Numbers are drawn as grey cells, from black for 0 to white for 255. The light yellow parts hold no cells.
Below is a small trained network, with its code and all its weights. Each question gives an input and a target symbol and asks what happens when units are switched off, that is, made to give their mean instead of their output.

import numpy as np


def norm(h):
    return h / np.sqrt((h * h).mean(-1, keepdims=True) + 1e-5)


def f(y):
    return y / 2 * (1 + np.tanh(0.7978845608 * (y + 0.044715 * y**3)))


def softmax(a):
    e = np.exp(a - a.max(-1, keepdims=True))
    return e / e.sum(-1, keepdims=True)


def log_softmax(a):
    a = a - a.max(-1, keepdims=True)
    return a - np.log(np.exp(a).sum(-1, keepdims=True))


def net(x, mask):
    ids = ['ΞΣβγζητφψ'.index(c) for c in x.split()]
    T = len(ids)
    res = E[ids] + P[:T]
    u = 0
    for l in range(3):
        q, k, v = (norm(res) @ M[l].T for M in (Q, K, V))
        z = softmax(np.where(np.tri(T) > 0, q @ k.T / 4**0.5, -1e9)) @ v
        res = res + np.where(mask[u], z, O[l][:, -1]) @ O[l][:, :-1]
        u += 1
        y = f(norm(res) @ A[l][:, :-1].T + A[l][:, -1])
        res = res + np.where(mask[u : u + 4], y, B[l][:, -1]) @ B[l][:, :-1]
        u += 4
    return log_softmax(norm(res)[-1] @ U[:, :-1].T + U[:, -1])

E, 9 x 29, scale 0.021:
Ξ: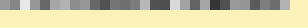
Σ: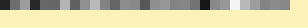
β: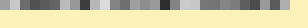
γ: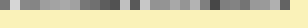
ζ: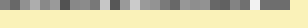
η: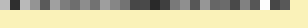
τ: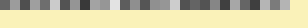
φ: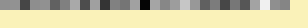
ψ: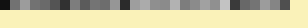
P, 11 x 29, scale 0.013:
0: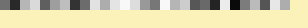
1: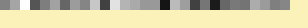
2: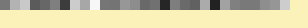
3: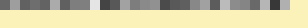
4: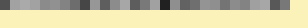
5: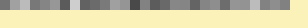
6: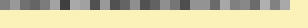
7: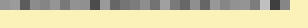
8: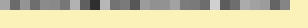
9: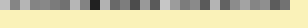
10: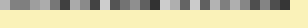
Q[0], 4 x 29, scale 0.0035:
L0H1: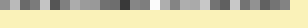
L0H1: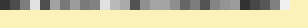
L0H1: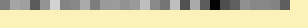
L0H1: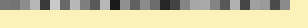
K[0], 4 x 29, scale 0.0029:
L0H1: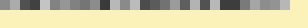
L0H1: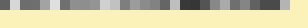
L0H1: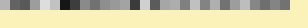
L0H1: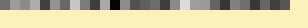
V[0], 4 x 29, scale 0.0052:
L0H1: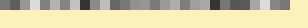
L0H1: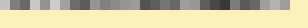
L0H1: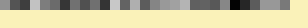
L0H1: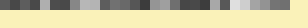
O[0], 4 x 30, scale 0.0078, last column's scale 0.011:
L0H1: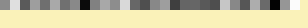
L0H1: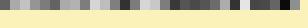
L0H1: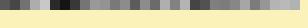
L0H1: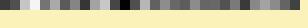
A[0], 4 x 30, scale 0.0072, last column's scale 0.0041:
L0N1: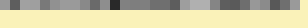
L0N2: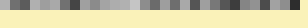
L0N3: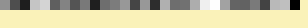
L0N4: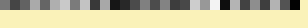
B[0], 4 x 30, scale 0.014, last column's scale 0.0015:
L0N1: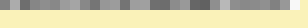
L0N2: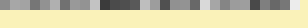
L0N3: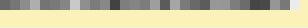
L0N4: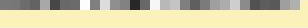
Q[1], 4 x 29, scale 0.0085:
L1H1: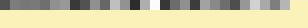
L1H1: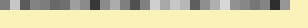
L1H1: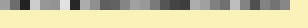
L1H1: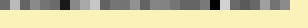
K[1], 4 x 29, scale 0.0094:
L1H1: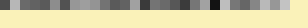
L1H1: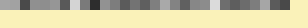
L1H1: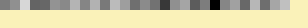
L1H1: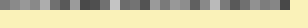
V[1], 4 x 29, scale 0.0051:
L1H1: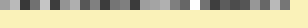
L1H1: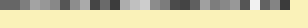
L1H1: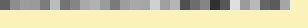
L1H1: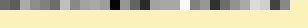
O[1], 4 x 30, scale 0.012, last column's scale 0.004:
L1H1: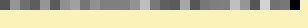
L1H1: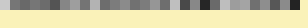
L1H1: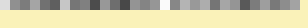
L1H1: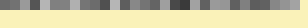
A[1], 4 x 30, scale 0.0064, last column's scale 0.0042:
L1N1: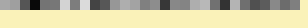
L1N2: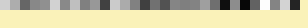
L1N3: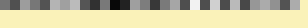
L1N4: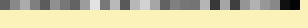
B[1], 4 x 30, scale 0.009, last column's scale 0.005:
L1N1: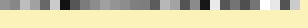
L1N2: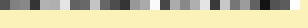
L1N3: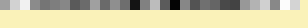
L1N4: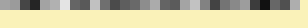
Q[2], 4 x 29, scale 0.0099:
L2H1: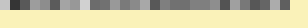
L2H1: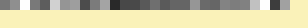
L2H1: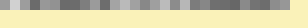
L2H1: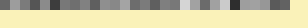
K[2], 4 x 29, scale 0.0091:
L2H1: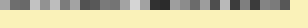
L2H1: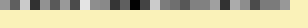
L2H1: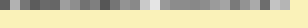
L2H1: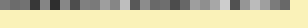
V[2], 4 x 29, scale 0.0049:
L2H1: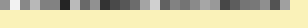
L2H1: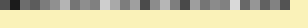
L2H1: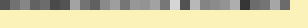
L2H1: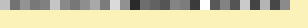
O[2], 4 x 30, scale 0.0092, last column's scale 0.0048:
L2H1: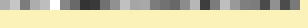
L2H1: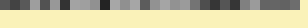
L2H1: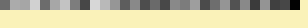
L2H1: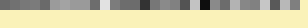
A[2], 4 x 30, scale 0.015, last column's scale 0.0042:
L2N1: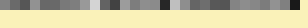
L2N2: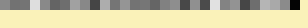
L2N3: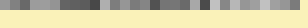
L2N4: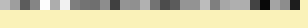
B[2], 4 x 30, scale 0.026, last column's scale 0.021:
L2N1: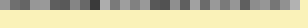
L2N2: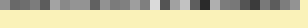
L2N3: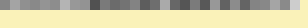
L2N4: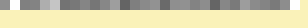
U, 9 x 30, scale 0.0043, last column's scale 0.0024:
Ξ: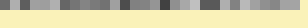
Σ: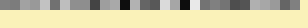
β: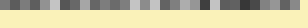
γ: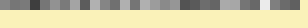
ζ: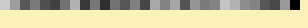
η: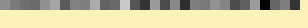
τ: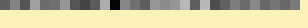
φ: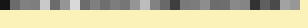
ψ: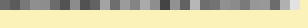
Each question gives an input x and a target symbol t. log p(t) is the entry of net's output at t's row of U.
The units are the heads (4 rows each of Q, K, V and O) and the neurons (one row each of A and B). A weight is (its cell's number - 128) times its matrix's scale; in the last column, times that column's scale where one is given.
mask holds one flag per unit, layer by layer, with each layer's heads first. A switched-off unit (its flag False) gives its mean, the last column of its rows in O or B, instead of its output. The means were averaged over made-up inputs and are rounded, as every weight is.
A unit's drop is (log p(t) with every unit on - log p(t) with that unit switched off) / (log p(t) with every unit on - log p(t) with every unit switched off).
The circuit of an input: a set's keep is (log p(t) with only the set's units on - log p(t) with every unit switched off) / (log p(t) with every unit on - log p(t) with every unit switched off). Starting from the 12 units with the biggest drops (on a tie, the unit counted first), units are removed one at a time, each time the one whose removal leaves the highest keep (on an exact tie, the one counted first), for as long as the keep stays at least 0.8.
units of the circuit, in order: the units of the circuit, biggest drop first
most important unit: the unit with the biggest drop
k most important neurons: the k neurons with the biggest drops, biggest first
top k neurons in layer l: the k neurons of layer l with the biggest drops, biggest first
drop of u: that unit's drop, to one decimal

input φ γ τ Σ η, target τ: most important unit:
L1H1
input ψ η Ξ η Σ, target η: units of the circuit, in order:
L1H1, L2N4, L2N3
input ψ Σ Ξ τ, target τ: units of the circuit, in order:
L1H1, L2N4, L2N3
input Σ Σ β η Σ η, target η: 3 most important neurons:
L0N4, L2N4, L2N3
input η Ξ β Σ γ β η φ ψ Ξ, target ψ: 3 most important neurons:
L2N1, L2N4, L2N3
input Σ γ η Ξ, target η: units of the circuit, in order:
L1H1, L2H1, L2N4
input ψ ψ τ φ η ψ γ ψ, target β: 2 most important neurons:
L2N2, L0N3
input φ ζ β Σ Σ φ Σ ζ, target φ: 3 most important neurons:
L0N4, L2N4, L2N3
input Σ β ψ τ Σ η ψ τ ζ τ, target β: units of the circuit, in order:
L2N2, L2N4
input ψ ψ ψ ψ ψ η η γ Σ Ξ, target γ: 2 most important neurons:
L1N1, L2N4
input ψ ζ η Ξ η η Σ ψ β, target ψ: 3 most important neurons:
L2N1, L2N4, L2N3
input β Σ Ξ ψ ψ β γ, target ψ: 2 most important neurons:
L2N1, L2N4
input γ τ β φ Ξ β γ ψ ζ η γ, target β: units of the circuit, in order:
L2N2, L1N2
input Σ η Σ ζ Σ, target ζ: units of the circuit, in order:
L1H1, L2N4
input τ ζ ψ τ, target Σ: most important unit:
L2H1
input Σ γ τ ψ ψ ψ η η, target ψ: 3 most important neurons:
L2N1, L2N4, L2N3
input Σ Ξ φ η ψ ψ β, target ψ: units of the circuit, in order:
L2N1, L2H1, L1H1
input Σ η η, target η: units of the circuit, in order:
L1H1, L2N4, L2N3
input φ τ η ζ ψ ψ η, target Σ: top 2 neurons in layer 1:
L1N2, L1N1
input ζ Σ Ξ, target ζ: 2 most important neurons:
L2N4, L2N3
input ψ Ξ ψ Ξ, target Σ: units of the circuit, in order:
L2H1, L2N3
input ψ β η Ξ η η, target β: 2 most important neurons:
L2N2, L1N4
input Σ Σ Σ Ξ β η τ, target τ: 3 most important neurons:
L0N4, L2N4, L2N3
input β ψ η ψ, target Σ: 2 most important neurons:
L1N2, L2N3
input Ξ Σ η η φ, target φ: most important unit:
L1H1
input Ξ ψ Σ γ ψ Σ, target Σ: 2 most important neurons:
L1N3, L2N3
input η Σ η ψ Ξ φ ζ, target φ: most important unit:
L2H1
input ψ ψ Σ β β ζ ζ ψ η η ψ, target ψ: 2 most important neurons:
L2N1, L1N3
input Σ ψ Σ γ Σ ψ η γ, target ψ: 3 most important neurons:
L0N4, L2N1, L2N4
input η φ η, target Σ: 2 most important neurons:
L0N2, L2N3
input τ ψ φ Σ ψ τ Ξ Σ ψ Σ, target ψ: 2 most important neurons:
L0N4, L2N1
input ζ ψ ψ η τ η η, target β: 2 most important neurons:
L2N2, L1N2
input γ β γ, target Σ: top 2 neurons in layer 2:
L2N3, L2N2
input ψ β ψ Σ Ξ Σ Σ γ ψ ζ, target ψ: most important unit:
L0N4
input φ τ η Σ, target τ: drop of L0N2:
0.0
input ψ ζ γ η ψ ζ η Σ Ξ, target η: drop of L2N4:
0.4
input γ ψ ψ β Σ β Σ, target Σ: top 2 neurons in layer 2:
L2N3, L2N4
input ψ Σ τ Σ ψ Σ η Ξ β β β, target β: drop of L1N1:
0.7
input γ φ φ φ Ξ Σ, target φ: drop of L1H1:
0.8
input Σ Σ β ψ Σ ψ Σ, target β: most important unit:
L0H1
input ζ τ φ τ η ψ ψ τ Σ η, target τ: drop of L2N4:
0.6
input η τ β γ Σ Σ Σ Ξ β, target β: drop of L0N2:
0.0
